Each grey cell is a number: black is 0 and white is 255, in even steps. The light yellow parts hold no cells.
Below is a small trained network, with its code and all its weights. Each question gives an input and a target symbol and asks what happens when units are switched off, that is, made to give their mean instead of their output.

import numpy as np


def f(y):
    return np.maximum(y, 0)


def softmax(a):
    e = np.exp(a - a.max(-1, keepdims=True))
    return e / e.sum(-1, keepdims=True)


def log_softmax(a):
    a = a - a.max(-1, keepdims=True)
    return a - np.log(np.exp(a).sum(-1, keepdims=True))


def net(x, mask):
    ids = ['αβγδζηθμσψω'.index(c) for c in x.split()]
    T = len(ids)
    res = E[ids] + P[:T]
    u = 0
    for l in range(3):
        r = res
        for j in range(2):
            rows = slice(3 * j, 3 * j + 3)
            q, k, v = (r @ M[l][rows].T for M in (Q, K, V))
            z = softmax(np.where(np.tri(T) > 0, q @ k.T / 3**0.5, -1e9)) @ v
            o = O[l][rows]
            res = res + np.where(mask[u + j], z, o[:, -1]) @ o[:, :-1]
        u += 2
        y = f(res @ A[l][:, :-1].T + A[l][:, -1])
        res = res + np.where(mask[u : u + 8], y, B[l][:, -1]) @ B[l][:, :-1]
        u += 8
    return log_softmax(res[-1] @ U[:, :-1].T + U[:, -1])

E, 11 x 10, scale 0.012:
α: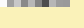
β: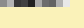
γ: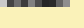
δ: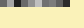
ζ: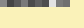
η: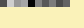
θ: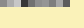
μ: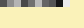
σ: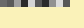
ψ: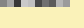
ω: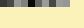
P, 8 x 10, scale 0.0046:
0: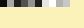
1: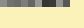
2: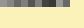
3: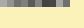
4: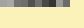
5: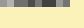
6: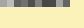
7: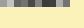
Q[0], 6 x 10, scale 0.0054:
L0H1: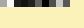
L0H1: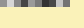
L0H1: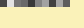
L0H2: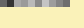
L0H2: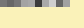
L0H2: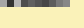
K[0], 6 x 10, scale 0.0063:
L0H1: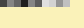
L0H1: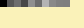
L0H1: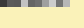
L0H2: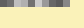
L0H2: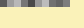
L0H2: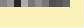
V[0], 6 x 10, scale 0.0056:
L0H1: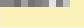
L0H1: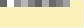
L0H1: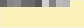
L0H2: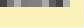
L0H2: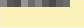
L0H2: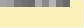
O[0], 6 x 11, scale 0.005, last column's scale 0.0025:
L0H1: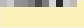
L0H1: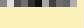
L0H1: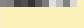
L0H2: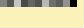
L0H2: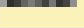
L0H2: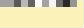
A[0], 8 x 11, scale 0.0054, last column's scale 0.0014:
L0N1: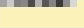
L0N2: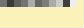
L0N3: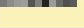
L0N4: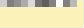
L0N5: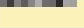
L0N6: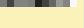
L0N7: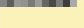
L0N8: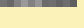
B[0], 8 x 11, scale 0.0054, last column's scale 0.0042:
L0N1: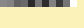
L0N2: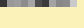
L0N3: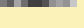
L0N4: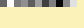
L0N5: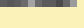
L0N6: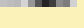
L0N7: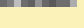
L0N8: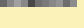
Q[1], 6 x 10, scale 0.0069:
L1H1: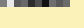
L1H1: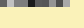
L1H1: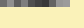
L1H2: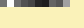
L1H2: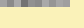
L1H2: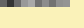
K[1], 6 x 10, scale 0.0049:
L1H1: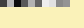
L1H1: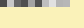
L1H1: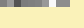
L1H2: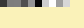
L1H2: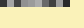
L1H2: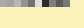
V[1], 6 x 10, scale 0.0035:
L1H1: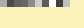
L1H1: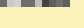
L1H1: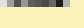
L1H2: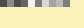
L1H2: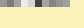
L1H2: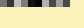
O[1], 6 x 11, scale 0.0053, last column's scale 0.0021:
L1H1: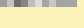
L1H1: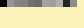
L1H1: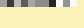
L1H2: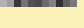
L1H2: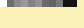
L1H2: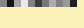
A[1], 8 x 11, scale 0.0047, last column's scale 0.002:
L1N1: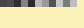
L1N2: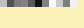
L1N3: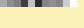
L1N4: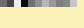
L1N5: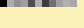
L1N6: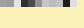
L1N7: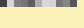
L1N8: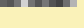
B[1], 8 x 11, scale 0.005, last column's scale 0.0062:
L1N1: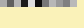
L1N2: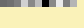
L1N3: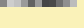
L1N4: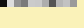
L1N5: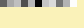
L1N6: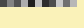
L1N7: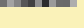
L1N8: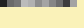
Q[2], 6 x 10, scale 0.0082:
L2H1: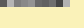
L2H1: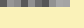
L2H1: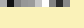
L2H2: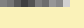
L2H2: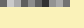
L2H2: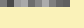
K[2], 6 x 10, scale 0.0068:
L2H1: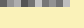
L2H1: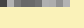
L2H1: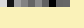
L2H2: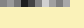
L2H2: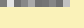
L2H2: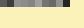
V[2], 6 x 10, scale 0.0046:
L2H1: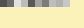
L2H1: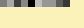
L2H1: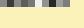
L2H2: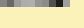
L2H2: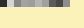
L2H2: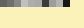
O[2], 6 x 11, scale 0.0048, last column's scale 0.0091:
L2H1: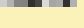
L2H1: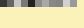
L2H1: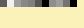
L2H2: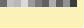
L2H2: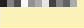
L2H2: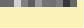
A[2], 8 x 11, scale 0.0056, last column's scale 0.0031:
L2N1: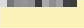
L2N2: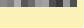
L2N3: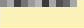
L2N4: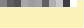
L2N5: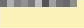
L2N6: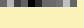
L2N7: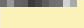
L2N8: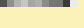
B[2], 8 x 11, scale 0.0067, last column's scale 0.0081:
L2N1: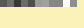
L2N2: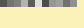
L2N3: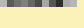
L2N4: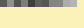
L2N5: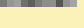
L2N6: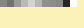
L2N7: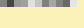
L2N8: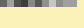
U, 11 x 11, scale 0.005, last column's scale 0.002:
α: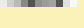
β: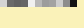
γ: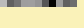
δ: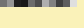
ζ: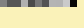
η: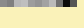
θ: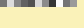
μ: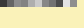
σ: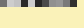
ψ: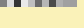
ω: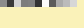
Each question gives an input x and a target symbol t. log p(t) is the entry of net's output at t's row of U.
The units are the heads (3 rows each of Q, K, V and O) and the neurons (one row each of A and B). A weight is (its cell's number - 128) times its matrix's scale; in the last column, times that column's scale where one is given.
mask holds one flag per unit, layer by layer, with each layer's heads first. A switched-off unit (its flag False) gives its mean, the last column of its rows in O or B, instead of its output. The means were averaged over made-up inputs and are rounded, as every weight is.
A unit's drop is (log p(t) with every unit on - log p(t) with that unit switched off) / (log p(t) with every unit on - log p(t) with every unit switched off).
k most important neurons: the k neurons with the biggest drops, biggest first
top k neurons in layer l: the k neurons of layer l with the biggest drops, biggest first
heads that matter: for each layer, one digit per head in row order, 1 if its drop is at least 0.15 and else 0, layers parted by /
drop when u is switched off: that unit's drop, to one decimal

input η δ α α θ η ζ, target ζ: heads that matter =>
00 / 01 / 00
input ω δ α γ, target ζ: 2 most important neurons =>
L2N1, L1N2
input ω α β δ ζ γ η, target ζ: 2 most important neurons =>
L1N2, L2N1
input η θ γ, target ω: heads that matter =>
10 / 01 / 10
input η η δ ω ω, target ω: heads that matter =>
00 / 01 / 00
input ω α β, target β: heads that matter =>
00 / 00 / 01
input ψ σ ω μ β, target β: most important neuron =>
L2N7
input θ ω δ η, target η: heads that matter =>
00 / 00 / 00
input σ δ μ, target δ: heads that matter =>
11 / 10 / 10
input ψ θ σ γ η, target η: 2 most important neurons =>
L2N6, L0N1
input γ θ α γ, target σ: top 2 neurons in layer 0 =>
L0N6, L0N7
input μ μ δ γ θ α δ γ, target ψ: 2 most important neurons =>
L1N4, L0N6
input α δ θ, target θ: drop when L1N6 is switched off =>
0.2
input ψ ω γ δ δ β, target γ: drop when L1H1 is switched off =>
0.3
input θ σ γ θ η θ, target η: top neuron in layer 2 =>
L2N6
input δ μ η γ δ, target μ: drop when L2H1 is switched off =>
1.0
